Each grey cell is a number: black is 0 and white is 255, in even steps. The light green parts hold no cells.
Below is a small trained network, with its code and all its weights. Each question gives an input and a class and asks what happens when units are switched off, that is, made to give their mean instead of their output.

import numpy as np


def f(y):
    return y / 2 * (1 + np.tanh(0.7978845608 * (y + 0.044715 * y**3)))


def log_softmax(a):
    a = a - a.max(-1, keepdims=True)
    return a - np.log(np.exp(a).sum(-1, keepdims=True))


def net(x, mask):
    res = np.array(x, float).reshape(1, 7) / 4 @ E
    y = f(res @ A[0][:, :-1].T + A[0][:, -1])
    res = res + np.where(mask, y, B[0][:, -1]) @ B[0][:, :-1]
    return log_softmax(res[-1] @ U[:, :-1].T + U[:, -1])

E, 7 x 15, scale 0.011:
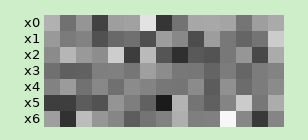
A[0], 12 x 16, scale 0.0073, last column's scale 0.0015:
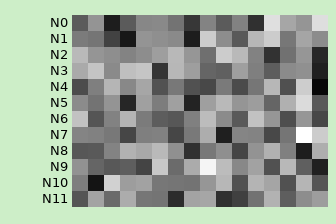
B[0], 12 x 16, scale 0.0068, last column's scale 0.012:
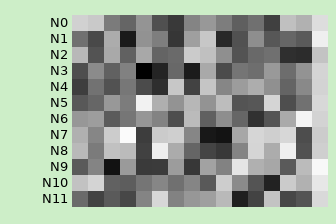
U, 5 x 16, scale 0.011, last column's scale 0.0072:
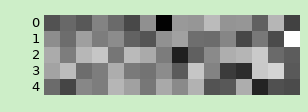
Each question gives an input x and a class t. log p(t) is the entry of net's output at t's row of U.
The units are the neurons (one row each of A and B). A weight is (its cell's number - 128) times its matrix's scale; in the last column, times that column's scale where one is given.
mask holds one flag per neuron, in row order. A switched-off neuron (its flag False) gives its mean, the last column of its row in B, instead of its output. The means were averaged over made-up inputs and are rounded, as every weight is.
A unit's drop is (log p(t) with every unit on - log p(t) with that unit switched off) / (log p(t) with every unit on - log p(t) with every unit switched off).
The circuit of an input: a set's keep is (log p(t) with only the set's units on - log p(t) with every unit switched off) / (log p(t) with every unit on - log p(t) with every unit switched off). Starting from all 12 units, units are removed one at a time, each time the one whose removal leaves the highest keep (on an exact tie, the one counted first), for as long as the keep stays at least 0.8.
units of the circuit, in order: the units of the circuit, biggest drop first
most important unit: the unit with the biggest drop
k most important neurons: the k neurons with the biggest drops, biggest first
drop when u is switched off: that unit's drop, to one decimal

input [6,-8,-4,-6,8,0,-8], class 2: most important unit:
N8
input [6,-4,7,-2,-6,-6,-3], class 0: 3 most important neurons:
N3, N1, N11
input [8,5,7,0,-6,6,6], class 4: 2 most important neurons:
N5, N1
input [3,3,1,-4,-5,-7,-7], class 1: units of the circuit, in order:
N2, N10
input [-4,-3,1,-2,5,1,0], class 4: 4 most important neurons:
N7, N11, N10, N9
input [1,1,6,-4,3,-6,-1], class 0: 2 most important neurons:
N3, N1
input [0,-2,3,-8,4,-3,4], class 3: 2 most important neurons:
N9, N1
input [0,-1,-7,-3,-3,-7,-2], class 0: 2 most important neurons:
N9, N1
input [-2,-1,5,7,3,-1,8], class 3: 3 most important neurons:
N10, N6, N9
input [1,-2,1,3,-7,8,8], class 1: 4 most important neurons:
N1, N4, N8, N0
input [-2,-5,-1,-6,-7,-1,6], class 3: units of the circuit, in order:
N10, N6
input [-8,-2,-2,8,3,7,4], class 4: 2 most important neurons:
N11, N3
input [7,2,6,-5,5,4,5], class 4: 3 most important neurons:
N5, N1, N9
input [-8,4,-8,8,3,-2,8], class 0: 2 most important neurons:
N9, N0
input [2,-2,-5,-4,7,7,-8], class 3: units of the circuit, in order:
N0
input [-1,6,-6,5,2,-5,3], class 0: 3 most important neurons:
N9, N8, N1
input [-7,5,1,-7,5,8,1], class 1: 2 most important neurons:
N0, N5
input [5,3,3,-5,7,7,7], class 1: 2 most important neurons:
N1, N10
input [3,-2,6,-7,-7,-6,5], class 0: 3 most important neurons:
N3, N1, N0
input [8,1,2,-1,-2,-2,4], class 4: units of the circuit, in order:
N5
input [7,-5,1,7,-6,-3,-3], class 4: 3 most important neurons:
N2, N7, N5
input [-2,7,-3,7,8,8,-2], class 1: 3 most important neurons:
N1, N8, N0
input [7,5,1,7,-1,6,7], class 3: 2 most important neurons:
N10, N6
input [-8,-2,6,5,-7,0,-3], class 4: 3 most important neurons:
N11, N9, N10
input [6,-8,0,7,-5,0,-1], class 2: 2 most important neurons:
N8, N11
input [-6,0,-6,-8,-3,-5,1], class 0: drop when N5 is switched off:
0.2
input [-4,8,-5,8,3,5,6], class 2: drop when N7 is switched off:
1.5
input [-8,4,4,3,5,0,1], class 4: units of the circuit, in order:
N11
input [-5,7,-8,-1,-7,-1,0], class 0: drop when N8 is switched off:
0.1
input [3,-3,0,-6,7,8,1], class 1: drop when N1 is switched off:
0.7
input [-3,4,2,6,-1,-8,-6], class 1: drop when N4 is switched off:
0.0
